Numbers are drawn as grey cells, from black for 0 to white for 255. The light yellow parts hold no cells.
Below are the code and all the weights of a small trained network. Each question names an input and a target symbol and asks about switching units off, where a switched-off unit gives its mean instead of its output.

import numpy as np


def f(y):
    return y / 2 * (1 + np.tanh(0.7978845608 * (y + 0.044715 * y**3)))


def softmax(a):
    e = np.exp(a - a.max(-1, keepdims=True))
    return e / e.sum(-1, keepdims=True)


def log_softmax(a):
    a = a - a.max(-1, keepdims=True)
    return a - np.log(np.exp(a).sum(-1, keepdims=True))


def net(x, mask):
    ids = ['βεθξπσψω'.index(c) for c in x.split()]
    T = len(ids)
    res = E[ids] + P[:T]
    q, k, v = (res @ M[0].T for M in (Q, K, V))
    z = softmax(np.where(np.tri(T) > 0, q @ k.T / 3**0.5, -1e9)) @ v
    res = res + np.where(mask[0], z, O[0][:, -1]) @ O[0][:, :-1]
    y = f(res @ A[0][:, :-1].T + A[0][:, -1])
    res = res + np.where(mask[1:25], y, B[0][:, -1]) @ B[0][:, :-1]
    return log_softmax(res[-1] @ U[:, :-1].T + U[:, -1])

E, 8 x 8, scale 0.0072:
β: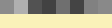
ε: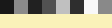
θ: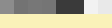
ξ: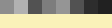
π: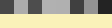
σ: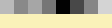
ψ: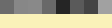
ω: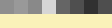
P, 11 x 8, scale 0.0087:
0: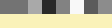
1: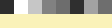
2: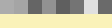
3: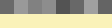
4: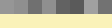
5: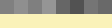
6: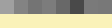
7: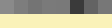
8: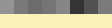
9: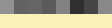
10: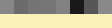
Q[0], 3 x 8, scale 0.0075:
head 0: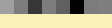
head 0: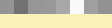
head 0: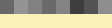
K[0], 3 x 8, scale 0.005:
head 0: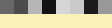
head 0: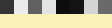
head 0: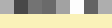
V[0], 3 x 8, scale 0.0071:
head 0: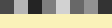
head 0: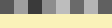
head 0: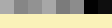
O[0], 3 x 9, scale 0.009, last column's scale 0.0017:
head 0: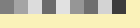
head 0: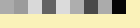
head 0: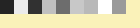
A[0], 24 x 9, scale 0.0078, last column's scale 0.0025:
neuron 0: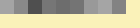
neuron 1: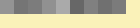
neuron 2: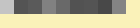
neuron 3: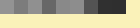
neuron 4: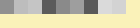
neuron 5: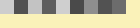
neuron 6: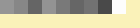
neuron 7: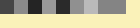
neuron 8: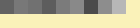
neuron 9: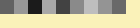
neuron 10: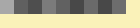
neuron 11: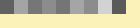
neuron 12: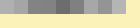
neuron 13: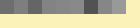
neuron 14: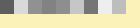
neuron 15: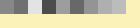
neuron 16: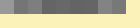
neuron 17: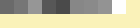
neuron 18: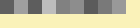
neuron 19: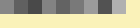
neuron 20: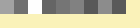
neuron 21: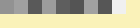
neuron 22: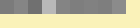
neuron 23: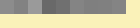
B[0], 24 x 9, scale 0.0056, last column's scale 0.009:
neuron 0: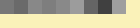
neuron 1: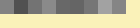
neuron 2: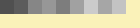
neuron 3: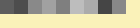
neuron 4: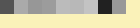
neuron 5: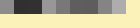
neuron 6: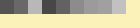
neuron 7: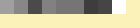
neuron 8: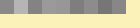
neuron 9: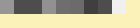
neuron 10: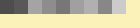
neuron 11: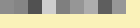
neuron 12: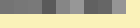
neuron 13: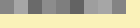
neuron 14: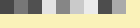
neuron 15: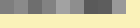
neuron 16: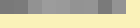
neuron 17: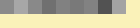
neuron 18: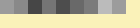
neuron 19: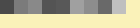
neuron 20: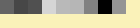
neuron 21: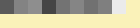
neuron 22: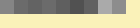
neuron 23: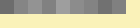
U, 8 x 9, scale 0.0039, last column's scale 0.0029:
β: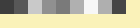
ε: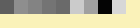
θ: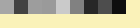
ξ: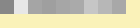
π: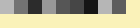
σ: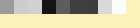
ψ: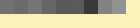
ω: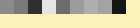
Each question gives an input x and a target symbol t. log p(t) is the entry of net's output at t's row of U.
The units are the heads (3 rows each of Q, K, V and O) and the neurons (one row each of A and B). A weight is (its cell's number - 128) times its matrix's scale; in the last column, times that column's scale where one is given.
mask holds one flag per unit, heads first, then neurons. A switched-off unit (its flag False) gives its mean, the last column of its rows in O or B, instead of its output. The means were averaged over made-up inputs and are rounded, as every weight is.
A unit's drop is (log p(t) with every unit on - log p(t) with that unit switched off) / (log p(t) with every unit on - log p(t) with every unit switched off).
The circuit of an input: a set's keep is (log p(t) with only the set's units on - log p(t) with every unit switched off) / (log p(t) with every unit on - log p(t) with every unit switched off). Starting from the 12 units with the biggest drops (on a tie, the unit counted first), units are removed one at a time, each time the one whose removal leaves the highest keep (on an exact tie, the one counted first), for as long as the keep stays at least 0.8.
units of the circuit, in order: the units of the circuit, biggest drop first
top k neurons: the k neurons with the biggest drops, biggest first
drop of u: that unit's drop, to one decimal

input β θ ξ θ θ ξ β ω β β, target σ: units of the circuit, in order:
(neuron 14; neuron 20; neuron 9; neuron 11)
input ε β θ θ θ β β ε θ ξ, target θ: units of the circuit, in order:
(head 0; neuron 20)
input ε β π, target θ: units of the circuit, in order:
(head 0; neuron 5)
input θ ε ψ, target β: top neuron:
(neuron 2)
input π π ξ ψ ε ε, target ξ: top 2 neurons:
(neuron 9; neuron 7)
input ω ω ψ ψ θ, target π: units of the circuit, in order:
(head 0; neuron 9; neuron 7; neuron 4)
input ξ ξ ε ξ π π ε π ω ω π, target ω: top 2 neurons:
(neuron 14; neuron 11)
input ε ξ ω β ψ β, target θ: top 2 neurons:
(neuron 20; neuron 5)
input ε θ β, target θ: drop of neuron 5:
0.2
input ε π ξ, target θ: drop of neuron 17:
0.0
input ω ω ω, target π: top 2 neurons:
(neuron 9; neuron 7)
